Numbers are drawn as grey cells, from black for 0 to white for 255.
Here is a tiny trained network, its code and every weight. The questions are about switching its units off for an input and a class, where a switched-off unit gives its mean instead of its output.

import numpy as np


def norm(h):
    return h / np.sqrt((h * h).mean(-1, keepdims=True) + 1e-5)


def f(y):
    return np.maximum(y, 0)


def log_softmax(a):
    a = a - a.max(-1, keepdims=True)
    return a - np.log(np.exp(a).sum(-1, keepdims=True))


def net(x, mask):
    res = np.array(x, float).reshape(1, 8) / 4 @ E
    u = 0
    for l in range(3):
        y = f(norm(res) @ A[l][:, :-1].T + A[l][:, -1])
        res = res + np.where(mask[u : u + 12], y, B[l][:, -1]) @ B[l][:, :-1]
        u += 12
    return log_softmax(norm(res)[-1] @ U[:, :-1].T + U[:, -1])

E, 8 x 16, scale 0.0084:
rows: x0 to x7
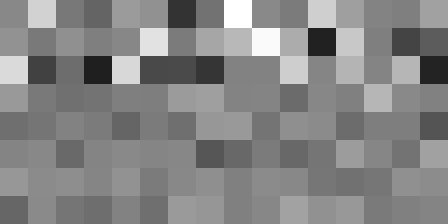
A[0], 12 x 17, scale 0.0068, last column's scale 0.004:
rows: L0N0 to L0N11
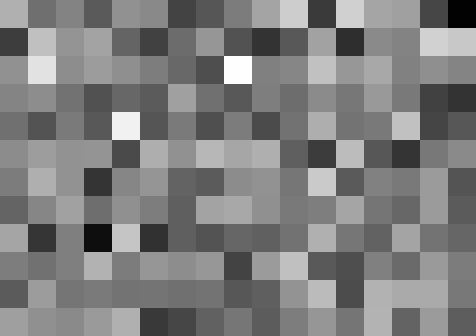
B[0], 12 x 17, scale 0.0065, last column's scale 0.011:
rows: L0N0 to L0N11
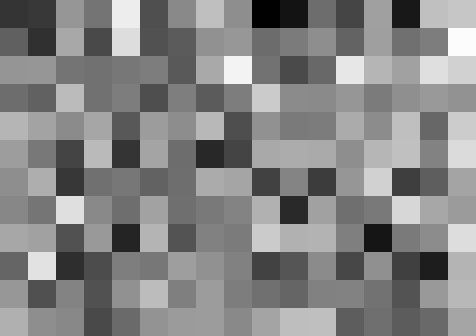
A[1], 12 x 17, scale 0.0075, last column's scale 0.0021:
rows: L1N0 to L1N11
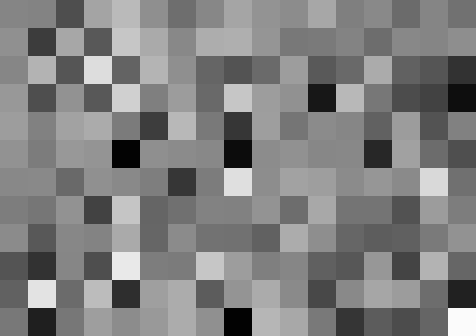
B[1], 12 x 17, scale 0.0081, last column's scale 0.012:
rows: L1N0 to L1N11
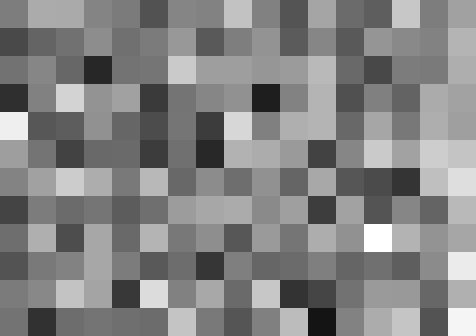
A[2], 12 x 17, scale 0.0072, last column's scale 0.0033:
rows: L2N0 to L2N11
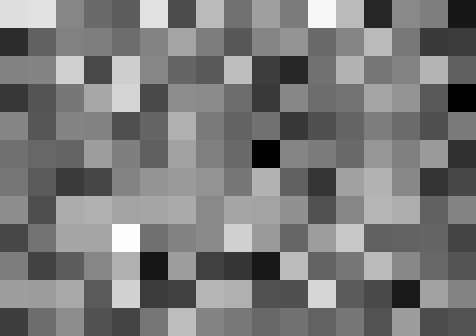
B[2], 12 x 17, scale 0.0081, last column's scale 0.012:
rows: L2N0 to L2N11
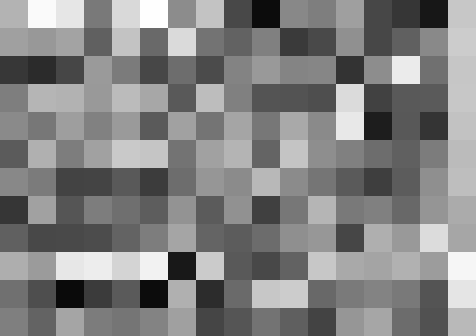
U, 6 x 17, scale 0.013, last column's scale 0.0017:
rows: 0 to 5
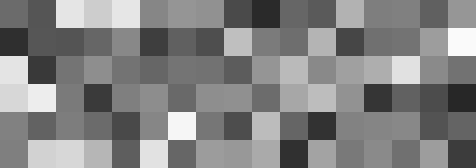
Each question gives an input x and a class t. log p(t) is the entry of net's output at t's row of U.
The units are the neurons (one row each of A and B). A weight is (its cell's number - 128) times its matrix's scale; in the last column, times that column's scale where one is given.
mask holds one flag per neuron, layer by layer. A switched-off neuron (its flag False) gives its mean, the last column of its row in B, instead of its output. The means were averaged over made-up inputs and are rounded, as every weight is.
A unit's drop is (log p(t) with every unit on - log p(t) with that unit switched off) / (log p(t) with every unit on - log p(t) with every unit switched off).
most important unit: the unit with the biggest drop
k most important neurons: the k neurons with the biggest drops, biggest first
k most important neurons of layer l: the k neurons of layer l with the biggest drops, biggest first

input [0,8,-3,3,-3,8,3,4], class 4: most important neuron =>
L0N2
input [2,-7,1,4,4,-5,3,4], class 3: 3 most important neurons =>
L0N8, L0N0, L0N4
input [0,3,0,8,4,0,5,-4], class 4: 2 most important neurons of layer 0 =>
L0N1, L0N5
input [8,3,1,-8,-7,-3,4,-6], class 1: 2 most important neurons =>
L0N8, L2N10
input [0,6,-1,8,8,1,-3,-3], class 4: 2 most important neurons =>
L0N2, L0N5
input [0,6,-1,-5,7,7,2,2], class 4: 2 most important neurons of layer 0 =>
L0N2, L0N5
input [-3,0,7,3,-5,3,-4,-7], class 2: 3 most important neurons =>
L0N8, L0N4, L0N1
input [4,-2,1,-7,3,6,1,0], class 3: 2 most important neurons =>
L2N0, L0N0
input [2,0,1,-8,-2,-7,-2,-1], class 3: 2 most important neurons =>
L0N1, L2N0
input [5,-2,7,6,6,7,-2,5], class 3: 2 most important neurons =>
L0N8, L2N0
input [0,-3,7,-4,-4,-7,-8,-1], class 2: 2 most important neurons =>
L0N2, L1N5
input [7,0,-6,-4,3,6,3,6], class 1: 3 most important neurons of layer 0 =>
L0N1, L0N8, L0N4
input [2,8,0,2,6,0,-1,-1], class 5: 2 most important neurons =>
L0N5, L0N1
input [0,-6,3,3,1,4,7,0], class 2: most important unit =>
L0N2
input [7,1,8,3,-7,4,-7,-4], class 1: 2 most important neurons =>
L0N0, L0N5
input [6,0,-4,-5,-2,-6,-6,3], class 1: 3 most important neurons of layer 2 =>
L2N10, L2N9, L2N2
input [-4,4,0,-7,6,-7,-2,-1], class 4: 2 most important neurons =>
L0N1, L0N5
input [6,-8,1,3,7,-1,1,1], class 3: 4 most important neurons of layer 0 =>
L0N8, L0N0, L0N4, L0N11
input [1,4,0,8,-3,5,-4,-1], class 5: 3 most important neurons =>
L0N5, L0N1, L1N11
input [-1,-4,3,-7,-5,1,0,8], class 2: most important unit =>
L1N5
